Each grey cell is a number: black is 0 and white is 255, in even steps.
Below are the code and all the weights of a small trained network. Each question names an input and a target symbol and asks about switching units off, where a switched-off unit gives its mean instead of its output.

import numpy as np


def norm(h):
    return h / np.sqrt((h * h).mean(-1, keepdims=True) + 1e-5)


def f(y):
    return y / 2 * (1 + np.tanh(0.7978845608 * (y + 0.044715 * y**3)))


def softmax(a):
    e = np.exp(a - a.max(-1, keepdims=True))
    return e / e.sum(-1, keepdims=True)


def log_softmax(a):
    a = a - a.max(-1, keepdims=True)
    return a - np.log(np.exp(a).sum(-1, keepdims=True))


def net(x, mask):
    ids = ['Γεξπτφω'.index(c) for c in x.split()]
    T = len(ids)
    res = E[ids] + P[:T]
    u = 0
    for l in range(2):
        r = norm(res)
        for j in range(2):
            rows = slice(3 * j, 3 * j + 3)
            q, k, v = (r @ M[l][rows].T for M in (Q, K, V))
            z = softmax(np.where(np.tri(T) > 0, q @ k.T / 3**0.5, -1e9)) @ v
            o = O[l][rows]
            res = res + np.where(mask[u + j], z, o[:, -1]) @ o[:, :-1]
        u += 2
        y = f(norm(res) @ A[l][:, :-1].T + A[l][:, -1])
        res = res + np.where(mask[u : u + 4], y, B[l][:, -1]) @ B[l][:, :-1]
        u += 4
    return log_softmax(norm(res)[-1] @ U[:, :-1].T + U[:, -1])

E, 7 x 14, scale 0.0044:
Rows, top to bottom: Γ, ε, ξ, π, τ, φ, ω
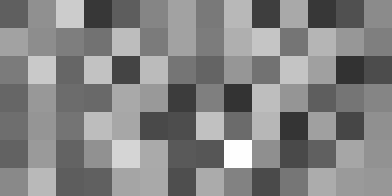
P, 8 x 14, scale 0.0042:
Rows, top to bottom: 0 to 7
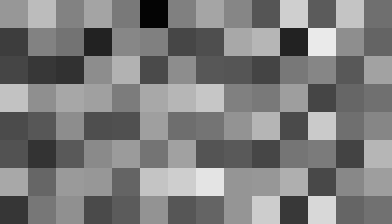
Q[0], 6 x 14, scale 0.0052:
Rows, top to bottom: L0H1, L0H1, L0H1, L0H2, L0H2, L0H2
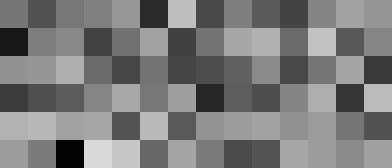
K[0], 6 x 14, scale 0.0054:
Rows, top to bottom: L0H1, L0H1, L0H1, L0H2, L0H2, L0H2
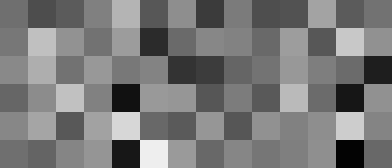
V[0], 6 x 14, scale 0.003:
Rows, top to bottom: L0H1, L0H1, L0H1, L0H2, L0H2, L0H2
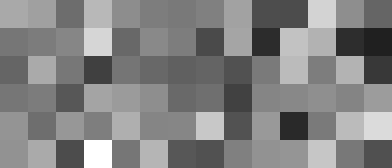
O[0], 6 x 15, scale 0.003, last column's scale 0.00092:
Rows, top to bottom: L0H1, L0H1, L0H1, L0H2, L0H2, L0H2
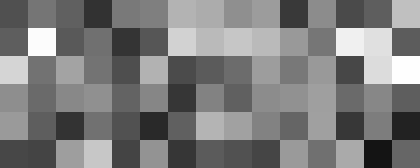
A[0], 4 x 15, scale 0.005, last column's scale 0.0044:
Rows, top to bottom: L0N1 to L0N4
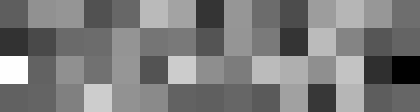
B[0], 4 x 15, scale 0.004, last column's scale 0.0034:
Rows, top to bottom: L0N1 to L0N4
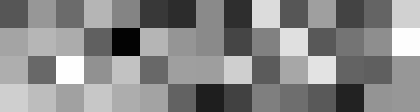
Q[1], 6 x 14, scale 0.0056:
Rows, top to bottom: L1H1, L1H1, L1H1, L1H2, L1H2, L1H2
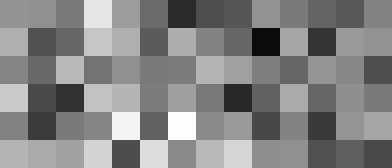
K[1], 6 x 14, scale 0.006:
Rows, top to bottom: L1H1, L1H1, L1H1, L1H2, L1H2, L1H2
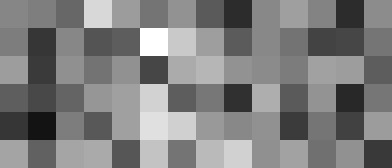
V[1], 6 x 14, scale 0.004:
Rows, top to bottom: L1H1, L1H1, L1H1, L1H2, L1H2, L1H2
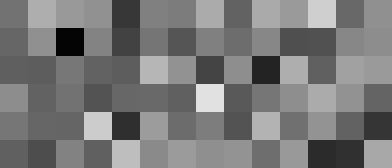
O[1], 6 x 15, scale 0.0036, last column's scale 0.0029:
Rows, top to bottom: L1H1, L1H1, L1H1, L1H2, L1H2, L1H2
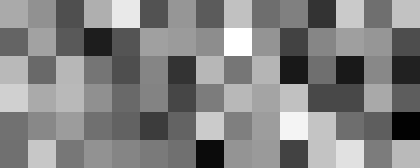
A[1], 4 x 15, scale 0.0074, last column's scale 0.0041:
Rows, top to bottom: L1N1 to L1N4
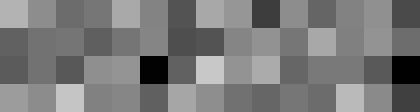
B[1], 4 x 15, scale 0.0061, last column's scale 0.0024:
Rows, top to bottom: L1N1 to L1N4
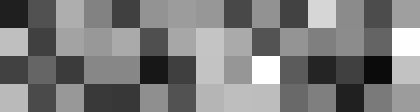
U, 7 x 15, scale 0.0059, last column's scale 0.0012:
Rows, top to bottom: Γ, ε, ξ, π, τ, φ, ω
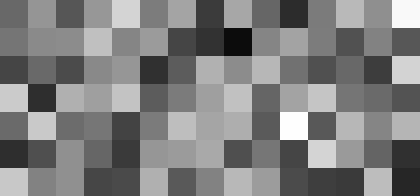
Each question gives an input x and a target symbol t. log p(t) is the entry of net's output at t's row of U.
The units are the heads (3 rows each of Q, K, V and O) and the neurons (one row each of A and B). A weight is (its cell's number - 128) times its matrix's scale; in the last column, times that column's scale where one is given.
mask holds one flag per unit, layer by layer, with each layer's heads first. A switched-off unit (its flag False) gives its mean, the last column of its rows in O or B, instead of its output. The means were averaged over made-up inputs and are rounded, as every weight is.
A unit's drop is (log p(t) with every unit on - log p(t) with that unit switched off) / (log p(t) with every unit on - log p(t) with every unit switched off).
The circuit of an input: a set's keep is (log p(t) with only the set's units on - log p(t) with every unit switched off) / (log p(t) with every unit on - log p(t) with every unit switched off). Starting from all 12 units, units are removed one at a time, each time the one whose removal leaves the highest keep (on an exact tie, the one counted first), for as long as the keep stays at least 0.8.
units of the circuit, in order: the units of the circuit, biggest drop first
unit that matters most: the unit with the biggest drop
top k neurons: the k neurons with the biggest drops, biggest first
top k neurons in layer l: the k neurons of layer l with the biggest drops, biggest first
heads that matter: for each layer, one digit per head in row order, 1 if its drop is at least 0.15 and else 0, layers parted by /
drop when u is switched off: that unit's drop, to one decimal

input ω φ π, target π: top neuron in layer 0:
L0N1
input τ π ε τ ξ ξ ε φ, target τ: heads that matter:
00 / 10
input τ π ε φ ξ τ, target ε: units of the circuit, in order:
L0H2; L0N4
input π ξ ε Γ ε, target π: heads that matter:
10 / 00
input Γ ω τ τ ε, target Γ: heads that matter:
00 / 01
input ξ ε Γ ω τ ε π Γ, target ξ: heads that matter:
00 / 00
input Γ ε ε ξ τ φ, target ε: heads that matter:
01 / 00
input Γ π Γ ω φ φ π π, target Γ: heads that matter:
00 / 01
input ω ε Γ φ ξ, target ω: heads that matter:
00 / 01
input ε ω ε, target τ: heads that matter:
00 / 00
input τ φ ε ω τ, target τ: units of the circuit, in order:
L0N2; L1H1
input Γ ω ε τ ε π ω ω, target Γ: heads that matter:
00 / 01
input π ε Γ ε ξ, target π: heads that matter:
10 / 00
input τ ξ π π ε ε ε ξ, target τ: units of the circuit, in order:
L1H1; L1H2
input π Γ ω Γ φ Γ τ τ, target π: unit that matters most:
L1N2
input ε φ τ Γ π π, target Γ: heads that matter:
01 / 00
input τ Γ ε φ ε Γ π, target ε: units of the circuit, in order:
L0H1; L0N4
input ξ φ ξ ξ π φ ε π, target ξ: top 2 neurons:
L1N3; L0N2
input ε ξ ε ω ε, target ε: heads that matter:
00 / 10
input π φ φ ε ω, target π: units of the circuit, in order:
L1N2
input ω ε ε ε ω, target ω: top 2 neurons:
L0N1; L0N2
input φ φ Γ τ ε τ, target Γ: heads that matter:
01 / 00
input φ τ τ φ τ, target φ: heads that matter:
00 / 01
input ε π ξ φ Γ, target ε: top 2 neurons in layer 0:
L0N3; L0N1
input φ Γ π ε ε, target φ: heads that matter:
00 / 11
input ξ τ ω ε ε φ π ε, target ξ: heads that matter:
10 / 01
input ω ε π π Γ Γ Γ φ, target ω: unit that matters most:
L0N2
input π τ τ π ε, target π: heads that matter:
10 / 00
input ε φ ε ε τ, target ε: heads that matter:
00 / 10
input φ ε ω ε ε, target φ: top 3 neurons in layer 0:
L0N2; L0N4; L0N1
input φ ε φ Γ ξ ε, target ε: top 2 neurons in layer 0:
L0N4; L0N2
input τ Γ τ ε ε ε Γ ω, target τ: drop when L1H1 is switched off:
0.2
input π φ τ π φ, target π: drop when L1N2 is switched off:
0.9
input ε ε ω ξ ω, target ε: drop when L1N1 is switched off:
0.0
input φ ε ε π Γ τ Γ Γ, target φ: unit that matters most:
L1H2
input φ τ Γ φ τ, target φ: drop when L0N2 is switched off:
0.2
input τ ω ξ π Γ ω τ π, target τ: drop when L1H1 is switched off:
0.2
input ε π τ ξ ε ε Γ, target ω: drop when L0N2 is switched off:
0.1
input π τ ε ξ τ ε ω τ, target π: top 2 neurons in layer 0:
L0N1; L0N2
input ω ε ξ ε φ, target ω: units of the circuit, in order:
L1H2
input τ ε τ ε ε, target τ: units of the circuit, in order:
L0N2; L1H1
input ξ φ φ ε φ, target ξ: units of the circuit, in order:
L0N1; L1H2
